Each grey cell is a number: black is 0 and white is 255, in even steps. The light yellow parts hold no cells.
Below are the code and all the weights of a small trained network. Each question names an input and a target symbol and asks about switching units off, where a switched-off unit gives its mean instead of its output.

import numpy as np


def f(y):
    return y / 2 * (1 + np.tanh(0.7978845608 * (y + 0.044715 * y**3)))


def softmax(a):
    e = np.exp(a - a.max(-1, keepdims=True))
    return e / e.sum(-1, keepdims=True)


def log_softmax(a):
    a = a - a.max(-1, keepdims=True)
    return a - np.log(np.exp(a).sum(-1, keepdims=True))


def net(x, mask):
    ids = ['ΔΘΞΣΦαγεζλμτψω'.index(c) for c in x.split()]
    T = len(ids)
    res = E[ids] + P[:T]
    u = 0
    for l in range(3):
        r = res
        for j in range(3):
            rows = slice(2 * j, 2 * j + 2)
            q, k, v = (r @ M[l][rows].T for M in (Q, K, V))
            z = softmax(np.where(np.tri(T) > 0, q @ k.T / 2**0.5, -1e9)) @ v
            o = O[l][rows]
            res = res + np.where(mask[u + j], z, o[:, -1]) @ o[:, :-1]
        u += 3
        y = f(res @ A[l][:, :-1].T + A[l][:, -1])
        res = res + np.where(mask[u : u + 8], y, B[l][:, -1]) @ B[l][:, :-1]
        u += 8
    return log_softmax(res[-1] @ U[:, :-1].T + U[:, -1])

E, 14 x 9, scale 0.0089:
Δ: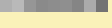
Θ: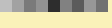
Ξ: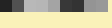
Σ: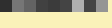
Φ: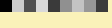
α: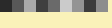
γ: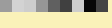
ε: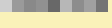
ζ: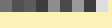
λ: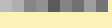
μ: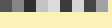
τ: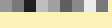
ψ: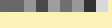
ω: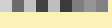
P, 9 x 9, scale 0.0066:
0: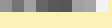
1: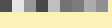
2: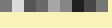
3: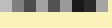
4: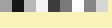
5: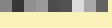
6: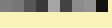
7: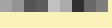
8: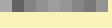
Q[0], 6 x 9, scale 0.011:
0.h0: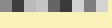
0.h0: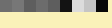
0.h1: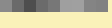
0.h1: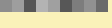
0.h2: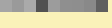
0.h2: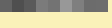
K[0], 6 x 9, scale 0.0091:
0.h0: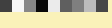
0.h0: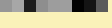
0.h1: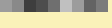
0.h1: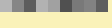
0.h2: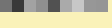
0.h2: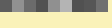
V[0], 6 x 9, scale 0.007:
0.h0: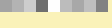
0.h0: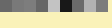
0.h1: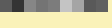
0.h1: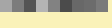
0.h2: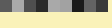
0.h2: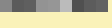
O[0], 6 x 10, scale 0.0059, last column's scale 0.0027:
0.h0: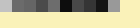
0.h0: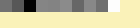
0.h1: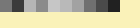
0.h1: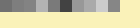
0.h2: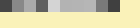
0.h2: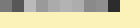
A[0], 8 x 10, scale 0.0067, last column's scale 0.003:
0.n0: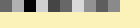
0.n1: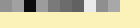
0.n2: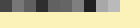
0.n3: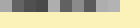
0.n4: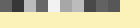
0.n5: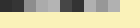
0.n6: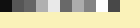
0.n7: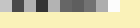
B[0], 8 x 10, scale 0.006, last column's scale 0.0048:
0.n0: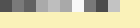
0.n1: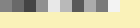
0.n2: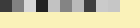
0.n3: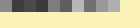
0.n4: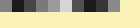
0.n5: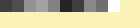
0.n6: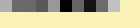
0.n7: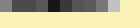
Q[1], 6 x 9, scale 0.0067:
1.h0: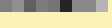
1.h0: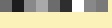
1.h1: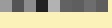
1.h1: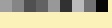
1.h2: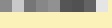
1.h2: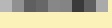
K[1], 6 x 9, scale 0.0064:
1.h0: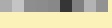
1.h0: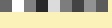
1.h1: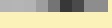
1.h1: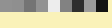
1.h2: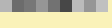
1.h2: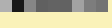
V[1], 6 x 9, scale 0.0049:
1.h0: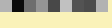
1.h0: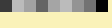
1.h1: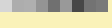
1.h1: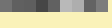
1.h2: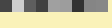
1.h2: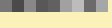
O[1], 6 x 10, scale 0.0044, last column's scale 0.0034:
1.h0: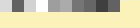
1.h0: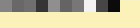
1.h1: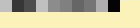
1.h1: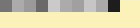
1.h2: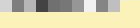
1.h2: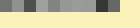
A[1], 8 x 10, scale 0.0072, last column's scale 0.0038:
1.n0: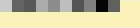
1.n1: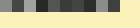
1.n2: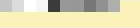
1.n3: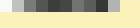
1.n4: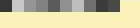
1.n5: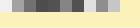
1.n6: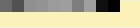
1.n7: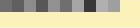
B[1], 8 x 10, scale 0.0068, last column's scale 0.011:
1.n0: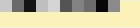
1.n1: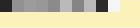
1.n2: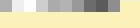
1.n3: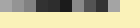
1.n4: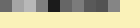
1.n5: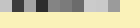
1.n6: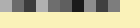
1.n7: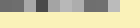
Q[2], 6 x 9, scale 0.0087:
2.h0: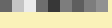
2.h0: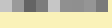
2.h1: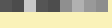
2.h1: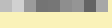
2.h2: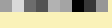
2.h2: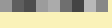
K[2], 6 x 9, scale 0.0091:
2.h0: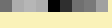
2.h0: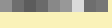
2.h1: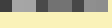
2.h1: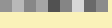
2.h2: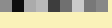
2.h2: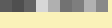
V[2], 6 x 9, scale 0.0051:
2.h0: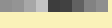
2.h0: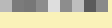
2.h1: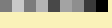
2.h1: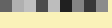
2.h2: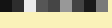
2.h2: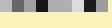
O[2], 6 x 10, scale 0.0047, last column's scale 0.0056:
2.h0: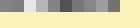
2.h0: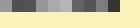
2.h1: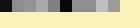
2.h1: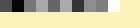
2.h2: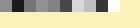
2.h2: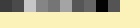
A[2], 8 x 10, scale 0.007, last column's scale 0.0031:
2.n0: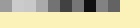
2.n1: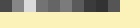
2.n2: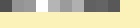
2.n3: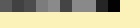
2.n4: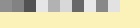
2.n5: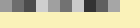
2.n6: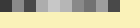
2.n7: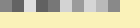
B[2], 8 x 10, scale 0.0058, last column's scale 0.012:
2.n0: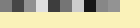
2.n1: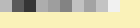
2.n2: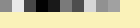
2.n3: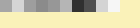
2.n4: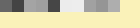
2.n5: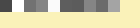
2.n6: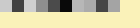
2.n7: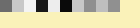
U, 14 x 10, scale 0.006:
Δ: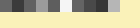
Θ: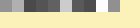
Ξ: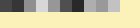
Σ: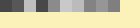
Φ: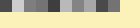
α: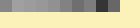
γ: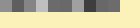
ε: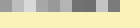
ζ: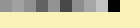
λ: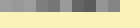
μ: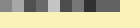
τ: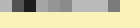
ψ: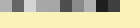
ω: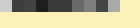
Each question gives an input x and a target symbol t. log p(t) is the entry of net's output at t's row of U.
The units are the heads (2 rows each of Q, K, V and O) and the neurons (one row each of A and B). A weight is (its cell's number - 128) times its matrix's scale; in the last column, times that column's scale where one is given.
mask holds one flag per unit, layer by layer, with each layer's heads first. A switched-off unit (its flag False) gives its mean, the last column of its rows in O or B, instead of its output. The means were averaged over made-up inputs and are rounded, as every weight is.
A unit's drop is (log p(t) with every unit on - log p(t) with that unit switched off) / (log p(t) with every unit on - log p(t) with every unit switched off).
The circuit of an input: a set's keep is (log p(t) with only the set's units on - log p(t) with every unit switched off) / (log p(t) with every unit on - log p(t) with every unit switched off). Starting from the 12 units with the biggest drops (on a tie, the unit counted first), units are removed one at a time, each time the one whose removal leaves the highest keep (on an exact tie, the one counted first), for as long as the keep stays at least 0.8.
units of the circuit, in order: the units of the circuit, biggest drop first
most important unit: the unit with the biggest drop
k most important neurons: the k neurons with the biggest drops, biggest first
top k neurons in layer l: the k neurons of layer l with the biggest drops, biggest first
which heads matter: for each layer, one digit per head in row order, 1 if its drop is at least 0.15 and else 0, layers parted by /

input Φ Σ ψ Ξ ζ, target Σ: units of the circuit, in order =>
(1.n7; 0.n2)
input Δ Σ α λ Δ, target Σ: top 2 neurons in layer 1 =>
(1.n5; 1.n3)
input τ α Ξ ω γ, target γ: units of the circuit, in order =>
(2.n0; 0.n1; 1.n3; 1.n2)
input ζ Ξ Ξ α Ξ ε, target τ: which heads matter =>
100 / 000 / 001
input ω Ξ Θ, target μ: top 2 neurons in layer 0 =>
(0.n1; 0.n7)
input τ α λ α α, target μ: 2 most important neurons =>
(0.n4; 1.n0)
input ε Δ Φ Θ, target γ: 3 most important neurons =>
(2.n0; 1.n2; 1.n3)
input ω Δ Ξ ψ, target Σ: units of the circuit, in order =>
(0.n2; 1.n7; 1.n1)
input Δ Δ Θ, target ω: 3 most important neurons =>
(1.n3; 1.n5; 2.n3)
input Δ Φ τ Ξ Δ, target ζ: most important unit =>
1.h0
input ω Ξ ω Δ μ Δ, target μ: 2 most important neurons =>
(2.n5; 0.n0)
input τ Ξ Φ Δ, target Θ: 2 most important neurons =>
(0.n1; 1.n1)
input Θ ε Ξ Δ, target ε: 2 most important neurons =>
(1.n2; 0.n6)
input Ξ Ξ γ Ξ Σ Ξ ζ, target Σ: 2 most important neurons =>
(0.n2; 1.n7)
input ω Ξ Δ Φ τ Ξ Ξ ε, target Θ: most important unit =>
2.h2
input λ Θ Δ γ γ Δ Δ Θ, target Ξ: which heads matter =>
100 / 000 / 010
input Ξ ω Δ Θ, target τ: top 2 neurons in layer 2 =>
(2.n4; 2.n3)
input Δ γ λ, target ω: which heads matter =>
100 / 000 / 000
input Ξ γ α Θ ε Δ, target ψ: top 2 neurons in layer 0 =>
(0.n2; 0.n6)
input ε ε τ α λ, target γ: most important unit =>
0.h0
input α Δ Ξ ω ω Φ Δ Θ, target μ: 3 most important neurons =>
(1.n0; 0.n7; 2.n5)
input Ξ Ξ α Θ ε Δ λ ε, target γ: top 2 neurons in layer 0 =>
(0.n1; 0.n2)
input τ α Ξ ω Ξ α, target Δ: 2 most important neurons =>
(0.n4; 0.n1)
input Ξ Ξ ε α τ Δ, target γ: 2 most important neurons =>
(1.n2; 2.n0)
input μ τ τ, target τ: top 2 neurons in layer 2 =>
(2.n4; 2.n6)
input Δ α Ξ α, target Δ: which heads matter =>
011 / 100 / 000
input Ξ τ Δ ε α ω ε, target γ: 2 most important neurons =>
(1.n2; 2.n0)
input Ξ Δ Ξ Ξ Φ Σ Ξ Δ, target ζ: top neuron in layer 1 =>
(1.n5)
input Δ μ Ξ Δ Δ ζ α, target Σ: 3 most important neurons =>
(0.n2; 0.n1; 2.n7)
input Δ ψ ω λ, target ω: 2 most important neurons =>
(1.n5; 1.n3)
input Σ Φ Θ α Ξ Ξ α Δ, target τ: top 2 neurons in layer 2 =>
(2.n4; 2.n3)
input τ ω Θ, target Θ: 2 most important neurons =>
(0.n1; 1.n1)
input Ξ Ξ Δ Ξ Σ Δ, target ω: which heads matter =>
100 / 001 / 000
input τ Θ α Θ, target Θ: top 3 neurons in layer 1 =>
(1.n1; 1.n5; 1.n7)
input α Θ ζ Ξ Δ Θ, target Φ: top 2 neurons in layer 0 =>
(0.n0; 0.n7)
